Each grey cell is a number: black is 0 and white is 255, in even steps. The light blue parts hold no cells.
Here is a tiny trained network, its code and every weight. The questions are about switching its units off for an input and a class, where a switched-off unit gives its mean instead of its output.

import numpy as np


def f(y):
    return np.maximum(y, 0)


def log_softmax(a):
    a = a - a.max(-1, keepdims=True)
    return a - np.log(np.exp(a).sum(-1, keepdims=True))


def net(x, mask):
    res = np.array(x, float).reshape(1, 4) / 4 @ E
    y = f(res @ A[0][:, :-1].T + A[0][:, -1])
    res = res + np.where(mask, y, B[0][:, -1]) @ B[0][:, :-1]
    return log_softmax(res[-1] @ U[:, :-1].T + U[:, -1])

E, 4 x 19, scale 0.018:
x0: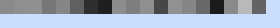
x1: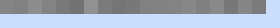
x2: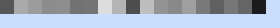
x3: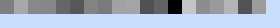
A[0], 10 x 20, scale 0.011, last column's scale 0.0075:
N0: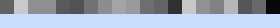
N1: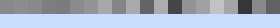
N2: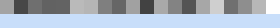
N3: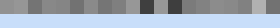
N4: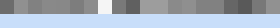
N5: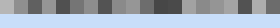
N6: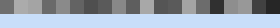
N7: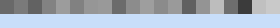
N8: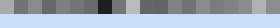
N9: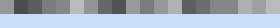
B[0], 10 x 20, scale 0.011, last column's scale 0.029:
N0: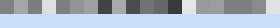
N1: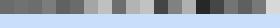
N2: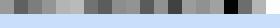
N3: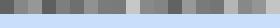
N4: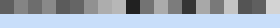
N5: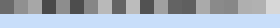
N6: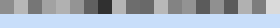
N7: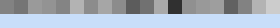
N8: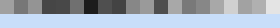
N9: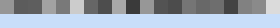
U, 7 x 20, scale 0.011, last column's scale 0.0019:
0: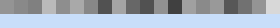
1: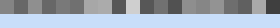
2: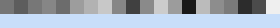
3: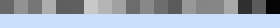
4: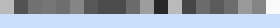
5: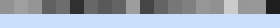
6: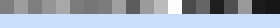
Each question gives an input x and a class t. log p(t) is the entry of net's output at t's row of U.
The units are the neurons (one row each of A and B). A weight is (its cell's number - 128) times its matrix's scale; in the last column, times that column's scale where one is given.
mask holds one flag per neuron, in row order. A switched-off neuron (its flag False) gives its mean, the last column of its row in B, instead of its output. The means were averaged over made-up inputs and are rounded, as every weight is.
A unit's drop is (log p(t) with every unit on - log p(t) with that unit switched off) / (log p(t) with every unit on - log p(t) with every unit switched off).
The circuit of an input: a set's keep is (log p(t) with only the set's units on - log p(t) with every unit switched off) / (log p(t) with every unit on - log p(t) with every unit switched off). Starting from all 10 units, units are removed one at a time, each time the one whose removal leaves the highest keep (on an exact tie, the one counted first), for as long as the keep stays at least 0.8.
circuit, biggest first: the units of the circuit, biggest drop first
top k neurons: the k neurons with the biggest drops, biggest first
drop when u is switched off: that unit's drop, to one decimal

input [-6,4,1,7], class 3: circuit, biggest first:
[N1]
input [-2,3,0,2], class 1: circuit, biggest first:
[N6, N9]
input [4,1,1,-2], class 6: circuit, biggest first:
[N2, N0, N8]
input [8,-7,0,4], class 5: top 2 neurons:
[N2, N8]
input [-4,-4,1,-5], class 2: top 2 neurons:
[N0, N4]
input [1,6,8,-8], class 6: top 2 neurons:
[N7, N6]
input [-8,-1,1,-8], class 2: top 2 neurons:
[N4, N0]
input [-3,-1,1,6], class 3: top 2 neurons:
[N0, N1]
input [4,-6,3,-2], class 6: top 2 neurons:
[N2, N0]
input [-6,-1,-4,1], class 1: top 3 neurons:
[N1, N0, N6]
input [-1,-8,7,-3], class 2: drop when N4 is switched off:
0.1
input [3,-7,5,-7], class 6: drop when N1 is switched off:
0.0
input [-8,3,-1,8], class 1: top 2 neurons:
[N1, N5]
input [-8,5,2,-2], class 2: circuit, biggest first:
[N4]
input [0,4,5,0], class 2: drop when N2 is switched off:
0.1
